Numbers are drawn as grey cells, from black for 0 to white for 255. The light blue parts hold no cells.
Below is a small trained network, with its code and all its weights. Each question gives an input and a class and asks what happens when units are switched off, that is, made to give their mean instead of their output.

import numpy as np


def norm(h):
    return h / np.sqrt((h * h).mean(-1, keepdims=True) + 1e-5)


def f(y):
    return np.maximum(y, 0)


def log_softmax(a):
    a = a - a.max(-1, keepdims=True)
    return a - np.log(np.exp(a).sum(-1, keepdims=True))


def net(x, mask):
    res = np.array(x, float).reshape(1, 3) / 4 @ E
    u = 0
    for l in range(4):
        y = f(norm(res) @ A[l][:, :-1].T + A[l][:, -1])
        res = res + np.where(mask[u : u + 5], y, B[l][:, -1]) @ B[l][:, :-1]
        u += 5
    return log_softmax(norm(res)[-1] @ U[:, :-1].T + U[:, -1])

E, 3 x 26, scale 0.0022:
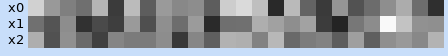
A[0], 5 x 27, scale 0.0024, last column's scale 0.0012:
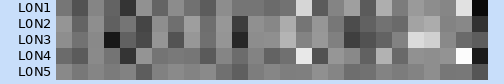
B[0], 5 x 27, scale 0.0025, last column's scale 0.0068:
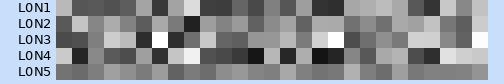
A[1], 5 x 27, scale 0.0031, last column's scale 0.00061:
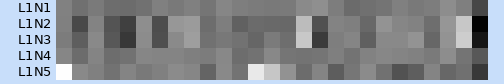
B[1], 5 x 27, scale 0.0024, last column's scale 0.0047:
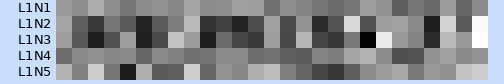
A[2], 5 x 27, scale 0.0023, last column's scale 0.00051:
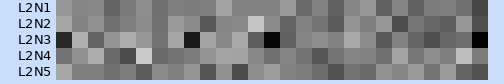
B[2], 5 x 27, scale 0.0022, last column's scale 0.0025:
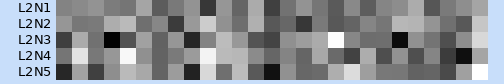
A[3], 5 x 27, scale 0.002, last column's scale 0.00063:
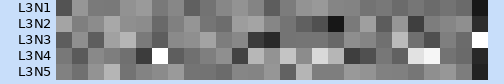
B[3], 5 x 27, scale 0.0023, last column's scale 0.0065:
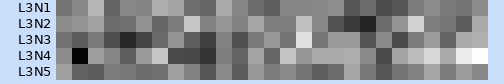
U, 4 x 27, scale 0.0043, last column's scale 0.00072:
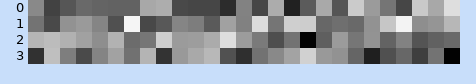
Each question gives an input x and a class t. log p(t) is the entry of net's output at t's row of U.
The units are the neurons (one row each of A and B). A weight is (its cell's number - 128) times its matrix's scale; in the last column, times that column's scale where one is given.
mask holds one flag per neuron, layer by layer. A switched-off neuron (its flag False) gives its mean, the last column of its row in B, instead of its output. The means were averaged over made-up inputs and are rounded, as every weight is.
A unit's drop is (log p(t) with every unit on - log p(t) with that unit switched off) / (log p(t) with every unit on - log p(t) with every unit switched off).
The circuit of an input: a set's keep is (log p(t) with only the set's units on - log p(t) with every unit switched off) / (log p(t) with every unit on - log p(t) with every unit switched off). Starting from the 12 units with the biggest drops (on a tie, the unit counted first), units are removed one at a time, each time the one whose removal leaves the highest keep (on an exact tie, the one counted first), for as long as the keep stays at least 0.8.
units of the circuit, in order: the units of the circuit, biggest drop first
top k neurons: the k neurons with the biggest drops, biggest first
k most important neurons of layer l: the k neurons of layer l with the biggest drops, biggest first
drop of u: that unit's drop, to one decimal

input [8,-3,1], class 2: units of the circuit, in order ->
L1N5
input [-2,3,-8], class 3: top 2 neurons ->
L0N4, L0N3
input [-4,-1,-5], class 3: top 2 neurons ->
L0N4, L0N1
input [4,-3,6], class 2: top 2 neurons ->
L1N5, L0N3
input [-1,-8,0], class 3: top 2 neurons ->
L0N4, L2N3
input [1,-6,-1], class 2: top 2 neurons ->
L0N3, L0N2
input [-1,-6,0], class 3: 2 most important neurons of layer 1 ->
L1N2, L1N3
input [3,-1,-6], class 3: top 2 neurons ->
L0N3, L0N4
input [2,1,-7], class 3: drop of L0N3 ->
0.9
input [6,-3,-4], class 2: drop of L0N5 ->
0.0
